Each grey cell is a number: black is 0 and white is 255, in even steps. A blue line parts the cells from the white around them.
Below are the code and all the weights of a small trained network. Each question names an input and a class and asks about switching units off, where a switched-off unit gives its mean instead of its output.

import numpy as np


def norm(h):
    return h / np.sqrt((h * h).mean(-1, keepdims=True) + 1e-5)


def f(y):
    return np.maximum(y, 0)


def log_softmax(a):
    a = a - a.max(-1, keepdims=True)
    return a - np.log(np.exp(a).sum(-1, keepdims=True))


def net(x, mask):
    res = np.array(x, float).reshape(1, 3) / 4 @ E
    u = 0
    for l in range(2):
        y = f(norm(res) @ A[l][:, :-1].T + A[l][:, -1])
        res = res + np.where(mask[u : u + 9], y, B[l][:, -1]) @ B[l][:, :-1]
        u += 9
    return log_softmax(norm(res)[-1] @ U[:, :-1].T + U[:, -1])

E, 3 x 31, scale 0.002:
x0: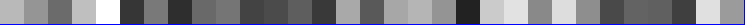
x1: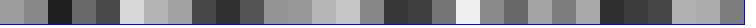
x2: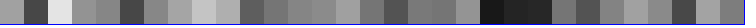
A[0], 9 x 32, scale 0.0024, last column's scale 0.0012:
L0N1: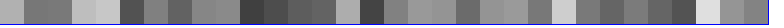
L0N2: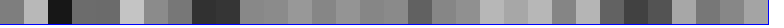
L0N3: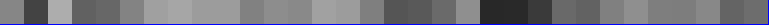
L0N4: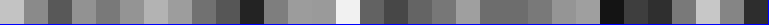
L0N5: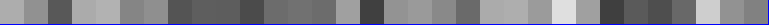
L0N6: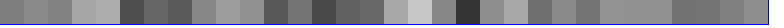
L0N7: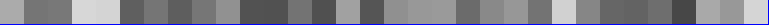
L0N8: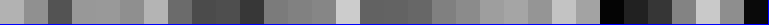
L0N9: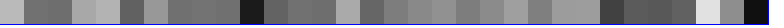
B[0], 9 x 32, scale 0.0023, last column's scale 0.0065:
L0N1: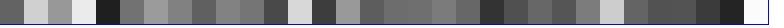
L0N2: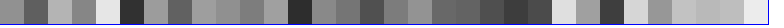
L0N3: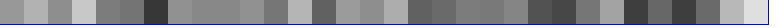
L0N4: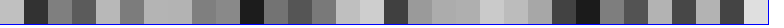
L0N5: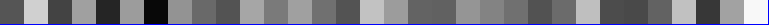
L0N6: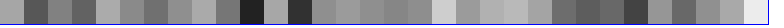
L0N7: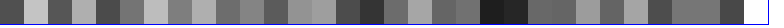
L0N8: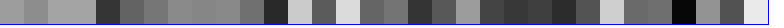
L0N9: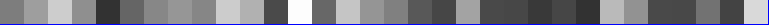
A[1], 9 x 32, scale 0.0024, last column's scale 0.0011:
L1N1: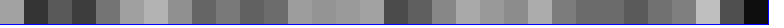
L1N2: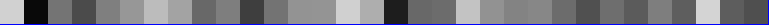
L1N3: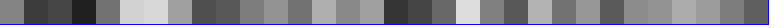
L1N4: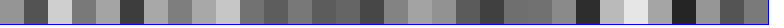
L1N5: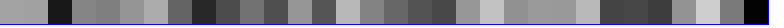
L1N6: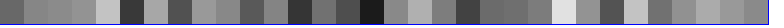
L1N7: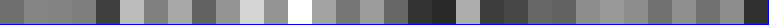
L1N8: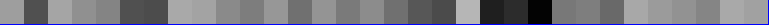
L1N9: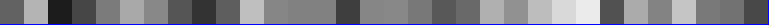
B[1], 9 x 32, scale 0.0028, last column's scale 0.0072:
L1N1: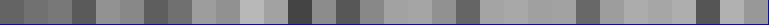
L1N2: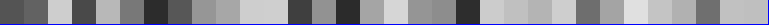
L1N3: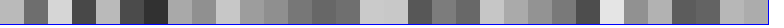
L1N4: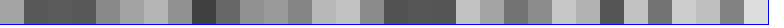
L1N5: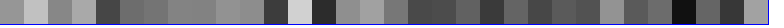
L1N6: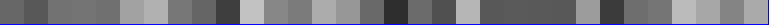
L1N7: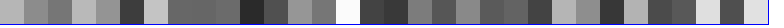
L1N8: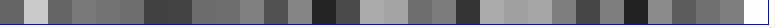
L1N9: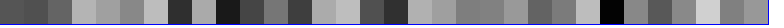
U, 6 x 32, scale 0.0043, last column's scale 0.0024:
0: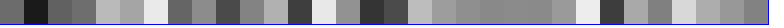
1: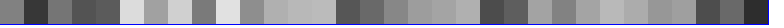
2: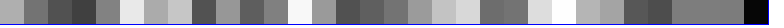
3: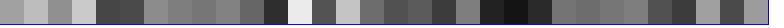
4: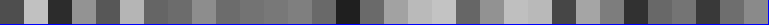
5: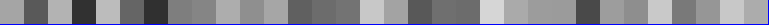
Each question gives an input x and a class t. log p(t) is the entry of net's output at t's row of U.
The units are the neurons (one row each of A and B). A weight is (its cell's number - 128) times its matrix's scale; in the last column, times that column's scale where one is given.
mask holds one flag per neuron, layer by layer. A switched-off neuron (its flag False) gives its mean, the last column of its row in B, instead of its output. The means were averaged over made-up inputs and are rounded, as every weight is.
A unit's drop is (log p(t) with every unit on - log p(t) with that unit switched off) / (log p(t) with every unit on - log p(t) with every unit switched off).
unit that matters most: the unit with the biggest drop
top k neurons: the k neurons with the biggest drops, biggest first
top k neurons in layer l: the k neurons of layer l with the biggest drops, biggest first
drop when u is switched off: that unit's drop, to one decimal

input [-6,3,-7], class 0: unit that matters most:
L1N9
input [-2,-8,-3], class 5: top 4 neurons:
(L0N7, L0N2, L1N7, L0N6)
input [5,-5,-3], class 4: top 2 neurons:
(L0N6, L1N7)
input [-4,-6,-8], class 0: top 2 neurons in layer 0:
(L0N8, L0N1)
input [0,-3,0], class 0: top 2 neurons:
(L0N5, L0N4)
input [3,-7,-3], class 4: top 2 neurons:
(L0N2, L1N7)
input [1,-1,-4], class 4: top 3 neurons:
(L0N5, L1N7, L1N4)
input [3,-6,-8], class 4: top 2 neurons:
(L1N4, L1N7)
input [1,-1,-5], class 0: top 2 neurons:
(L0N2, L0N9)
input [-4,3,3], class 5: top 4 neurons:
(L0N1, L0N7, L0N5, L1N2)
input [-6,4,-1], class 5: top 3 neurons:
(L0N1, L0N5, L0N7)
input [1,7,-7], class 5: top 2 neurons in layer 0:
(L0N4, L0N1)
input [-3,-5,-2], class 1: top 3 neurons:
(L1N8, L0N2, L1N7)
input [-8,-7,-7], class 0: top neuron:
(L0N8)
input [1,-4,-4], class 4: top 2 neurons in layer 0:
(L0N2, L0N6)
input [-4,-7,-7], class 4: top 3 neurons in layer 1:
(L1N4, L1N2, L1N3)
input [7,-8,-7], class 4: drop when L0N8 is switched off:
0.2
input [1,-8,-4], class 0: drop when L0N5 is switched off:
0.4
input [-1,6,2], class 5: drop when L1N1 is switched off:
0.0
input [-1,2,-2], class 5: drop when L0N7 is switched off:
0.1
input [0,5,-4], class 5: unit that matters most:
L0N4
